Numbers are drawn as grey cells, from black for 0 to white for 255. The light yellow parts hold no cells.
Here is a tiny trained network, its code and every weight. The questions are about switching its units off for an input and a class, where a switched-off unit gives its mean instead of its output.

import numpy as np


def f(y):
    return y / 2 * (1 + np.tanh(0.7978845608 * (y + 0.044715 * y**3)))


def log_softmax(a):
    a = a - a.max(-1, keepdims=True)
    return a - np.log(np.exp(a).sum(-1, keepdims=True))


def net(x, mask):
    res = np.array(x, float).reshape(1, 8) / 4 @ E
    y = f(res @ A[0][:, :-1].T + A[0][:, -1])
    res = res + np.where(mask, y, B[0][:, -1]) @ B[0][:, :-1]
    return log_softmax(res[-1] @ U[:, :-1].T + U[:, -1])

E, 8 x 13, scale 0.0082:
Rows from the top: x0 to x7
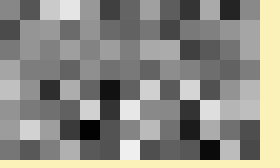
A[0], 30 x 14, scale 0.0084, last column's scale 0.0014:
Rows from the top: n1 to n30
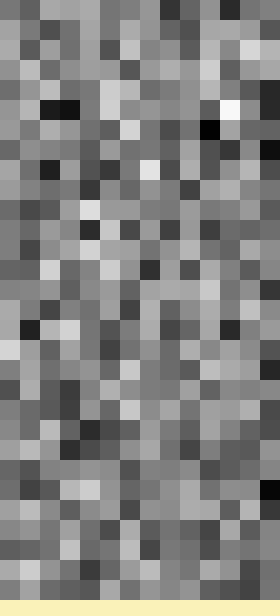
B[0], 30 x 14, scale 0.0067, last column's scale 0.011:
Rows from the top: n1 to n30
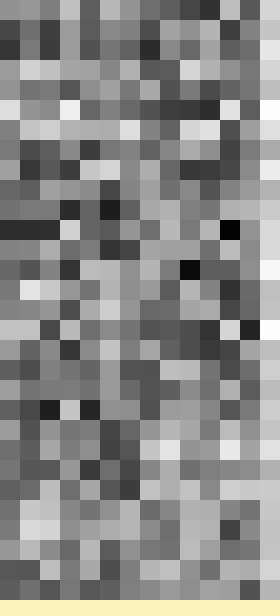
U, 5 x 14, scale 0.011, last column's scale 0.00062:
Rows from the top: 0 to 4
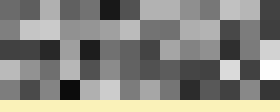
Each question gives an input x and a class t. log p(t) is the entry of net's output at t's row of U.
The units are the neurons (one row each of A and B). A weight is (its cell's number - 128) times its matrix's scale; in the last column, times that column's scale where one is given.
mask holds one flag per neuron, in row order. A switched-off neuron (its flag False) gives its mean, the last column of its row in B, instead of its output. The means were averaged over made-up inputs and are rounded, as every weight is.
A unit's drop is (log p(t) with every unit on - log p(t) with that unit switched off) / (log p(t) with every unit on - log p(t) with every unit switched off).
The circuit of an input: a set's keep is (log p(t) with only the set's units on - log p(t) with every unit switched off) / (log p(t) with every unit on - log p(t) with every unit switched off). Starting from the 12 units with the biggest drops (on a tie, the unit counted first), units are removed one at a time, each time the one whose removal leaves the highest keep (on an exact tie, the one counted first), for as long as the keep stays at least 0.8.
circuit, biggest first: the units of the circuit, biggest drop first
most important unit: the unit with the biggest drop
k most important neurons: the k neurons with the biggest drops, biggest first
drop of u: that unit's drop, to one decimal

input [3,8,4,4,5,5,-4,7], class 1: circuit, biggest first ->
(n7)
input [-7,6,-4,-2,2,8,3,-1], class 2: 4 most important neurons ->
(n21, n2, n19, n17)
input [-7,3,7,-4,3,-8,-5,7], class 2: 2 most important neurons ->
(n12, n24)
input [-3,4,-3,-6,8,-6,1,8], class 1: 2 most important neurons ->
(n7, n27)
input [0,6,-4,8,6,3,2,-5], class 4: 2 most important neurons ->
(n9, n18)
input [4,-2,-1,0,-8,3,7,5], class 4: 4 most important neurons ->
(n14, n5, n13, n25)
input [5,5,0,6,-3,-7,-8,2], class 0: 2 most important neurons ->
(n25, n13)
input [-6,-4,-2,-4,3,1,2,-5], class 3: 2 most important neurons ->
(n6, n7)
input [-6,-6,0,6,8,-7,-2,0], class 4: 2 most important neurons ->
(n9, n18)
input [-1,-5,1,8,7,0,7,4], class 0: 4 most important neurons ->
(n23, n29, n14, n22)
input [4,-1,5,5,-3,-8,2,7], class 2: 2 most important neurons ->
(n12, n24)
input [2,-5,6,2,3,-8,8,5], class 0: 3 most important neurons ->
(n23, n29, n22)
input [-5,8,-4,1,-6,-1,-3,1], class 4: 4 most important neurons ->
(n14, n17, n1, n5)
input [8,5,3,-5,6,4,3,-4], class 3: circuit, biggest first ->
(n17)
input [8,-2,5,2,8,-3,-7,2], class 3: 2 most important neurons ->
(n17, n1)
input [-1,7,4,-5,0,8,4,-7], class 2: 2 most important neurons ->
(n3, n21)
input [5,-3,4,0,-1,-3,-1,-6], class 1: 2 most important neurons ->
(n6, n4)
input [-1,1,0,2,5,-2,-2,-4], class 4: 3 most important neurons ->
(n9, n7, n18)
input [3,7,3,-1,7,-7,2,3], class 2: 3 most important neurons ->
(n12, n14, n8)
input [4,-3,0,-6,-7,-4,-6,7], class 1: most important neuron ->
(n7)
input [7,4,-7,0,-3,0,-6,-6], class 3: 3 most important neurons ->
(n17, n1, n23)
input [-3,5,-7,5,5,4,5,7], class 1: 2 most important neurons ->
(n7, n27)
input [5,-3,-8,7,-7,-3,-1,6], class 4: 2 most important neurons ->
(n14, n4)
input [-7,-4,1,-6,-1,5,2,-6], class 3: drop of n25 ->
0.1
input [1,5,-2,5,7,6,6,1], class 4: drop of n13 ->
0.2
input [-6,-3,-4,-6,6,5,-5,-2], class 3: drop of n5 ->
0.1
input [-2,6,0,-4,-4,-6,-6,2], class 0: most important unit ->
n25
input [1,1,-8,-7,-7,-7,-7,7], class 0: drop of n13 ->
0.4
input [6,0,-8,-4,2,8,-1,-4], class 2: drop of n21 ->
0.0
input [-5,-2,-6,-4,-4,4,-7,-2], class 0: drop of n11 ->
0.1
